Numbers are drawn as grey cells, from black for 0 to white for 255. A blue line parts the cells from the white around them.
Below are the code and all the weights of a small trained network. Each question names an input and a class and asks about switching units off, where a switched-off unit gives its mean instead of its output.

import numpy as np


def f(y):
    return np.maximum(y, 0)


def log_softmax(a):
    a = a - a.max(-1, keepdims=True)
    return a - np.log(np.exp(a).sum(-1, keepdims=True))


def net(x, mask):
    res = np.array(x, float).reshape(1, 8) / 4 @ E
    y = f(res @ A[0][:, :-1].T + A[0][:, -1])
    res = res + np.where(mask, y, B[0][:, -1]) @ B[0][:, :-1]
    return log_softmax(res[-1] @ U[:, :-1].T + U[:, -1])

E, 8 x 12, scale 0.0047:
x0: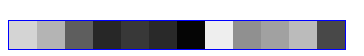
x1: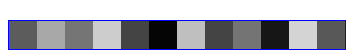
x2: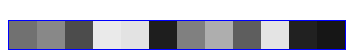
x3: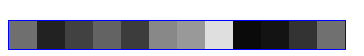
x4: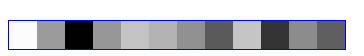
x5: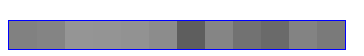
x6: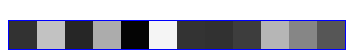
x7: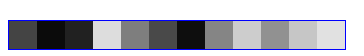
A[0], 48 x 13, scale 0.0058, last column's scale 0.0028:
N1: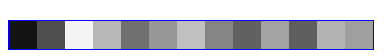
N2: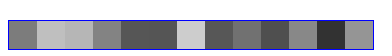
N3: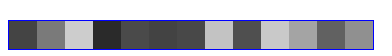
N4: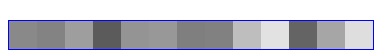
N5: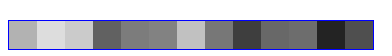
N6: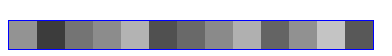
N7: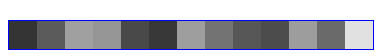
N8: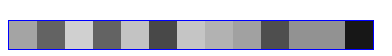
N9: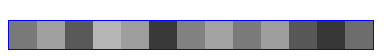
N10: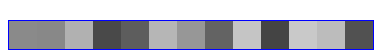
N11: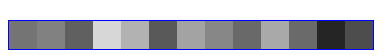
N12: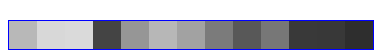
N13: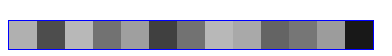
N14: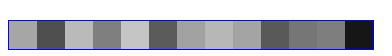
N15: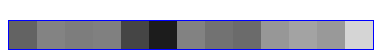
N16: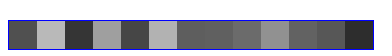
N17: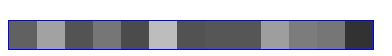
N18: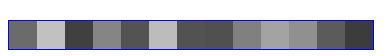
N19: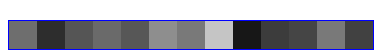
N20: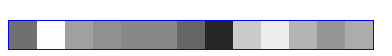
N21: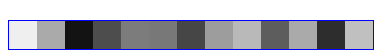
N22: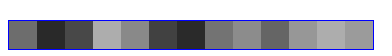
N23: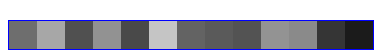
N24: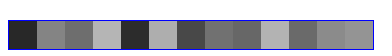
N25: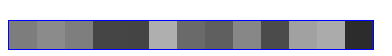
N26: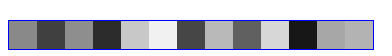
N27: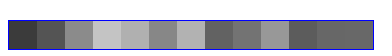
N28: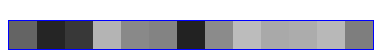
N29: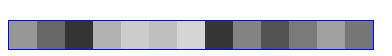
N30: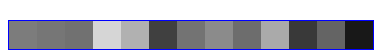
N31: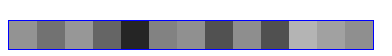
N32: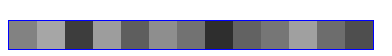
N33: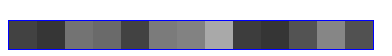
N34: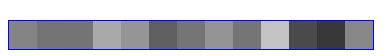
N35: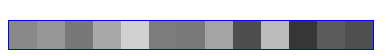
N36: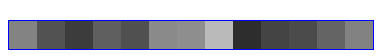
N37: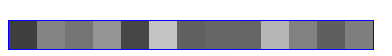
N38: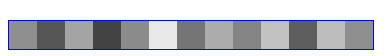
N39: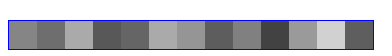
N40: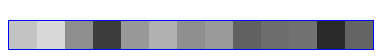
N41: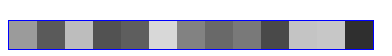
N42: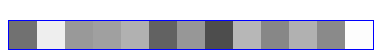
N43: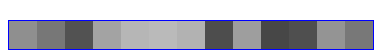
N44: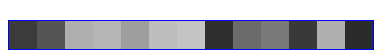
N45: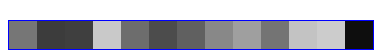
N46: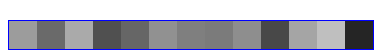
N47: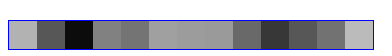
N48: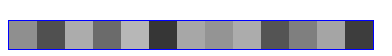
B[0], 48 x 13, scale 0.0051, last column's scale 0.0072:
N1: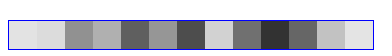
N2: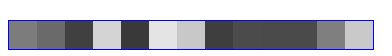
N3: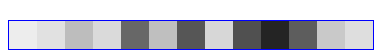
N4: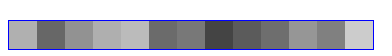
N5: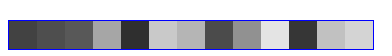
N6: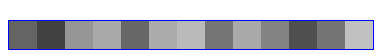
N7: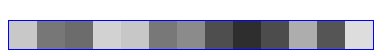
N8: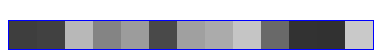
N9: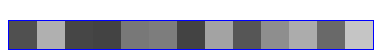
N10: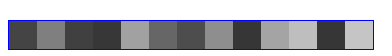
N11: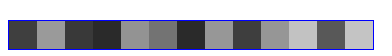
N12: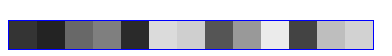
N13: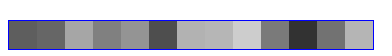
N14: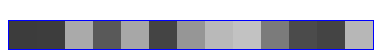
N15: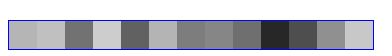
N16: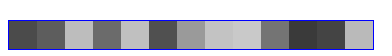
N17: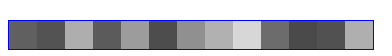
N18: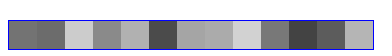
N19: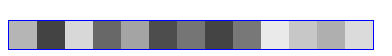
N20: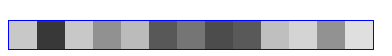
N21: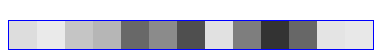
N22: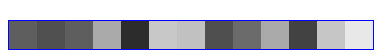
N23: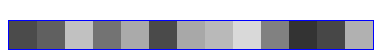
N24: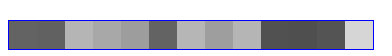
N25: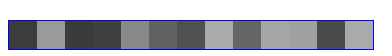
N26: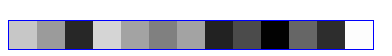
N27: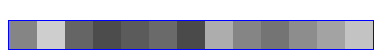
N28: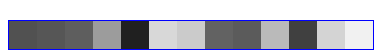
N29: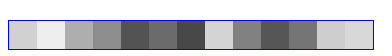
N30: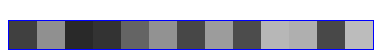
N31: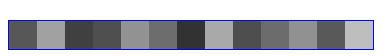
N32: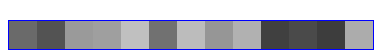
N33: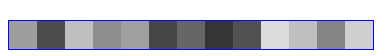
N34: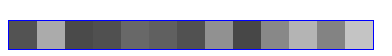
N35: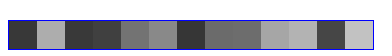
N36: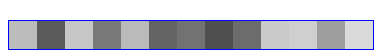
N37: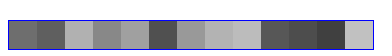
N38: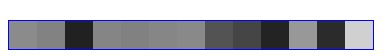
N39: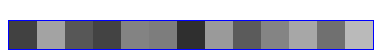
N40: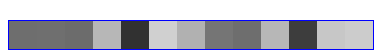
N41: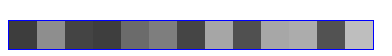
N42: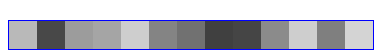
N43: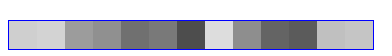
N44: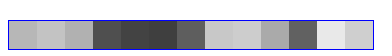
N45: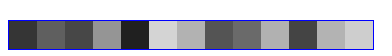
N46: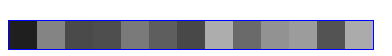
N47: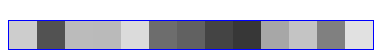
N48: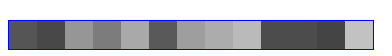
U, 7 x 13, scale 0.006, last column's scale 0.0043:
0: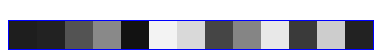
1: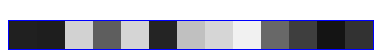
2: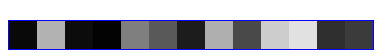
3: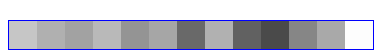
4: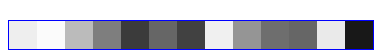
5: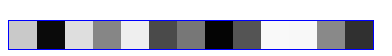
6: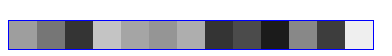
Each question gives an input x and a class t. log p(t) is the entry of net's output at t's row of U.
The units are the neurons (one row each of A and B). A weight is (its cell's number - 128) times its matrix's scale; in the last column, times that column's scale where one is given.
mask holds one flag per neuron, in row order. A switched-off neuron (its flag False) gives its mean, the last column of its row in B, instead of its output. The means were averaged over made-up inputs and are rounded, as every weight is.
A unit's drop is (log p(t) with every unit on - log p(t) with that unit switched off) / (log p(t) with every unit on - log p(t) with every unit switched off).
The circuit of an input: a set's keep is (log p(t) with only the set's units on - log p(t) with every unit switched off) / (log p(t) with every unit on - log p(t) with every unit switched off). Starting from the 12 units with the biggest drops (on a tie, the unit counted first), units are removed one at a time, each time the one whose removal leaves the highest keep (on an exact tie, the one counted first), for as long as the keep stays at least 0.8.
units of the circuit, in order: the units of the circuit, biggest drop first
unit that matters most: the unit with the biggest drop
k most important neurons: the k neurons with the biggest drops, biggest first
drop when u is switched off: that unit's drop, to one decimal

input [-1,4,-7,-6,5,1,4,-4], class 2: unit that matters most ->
N10
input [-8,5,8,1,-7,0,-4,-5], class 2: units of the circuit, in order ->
N11, N30
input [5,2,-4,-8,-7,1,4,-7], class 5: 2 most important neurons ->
N20, N42
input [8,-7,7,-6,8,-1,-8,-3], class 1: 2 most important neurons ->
N14, N8
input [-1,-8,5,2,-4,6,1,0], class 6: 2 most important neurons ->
N26, N38
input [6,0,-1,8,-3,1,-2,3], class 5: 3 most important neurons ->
N19, N33, N36
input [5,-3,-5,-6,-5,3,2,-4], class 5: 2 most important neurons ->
N20, N1
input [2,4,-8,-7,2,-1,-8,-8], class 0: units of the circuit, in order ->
N5, N12
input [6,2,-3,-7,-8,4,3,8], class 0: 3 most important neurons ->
N28, N45, N22
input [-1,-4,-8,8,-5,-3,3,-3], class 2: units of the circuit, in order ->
N41, N25
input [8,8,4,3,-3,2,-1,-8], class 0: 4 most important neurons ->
N5, N12, N2, N40
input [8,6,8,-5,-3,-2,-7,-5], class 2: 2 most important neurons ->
N9, N11
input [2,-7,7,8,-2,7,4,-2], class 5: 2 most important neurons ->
N19, N36
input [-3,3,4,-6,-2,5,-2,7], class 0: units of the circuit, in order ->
N28, N45
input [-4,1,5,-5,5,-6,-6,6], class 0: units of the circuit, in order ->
N28, N45
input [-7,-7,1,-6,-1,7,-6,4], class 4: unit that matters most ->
N44
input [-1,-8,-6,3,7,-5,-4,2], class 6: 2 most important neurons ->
N26, N38
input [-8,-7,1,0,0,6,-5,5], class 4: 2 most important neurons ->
N44, N29
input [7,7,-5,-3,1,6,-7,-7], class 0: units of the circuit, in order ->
N5, N12
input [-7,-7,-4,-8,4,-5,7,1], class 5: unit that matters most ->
N20
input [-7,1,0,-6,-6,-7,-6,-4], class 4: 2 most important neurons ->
N1, N44
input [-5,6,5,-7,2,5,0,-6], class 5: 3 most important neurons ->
N42, N20, N28
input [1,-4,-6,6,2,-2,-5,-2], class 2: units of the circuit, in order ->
N41, N46, N10
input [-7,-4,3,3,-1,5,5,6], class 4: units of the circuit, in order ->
N44, N1
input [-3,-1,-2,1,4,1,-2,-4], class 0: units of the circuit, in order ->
N12, N5
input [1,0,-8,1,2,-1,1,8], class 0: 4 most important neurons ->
N28, N22, N45, N6
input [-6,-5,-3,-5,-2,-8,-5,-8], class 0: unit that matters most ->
N12
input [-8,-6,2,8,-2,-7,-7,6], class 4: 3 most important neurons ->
N1, N44, N29
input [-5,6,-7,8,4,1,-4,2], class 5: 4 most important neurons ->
N47, N33, N19, N36
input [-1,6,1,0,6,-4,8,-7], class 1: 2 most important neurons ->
N23, N16
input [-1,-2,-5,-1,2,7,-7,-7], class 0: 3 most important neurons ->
N12, N5, N40
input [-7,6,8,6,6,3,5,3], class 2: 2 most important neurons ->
N11, N30
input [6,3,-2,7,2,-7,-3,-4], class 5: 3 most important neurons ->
N36, N19, N47
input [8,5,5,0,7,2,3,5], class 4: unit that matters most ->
N21
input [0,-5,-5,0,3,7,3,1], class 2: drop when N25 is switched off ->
0.2
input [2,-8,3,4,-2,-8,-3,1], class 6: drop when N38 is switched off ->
0.1
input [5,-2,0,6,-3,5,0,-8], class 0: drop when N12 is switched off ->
0.2
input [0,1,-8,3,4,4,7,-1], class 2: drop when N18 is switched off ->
-0.1
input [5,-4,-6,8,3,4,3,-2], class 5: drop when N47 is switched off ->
0.2
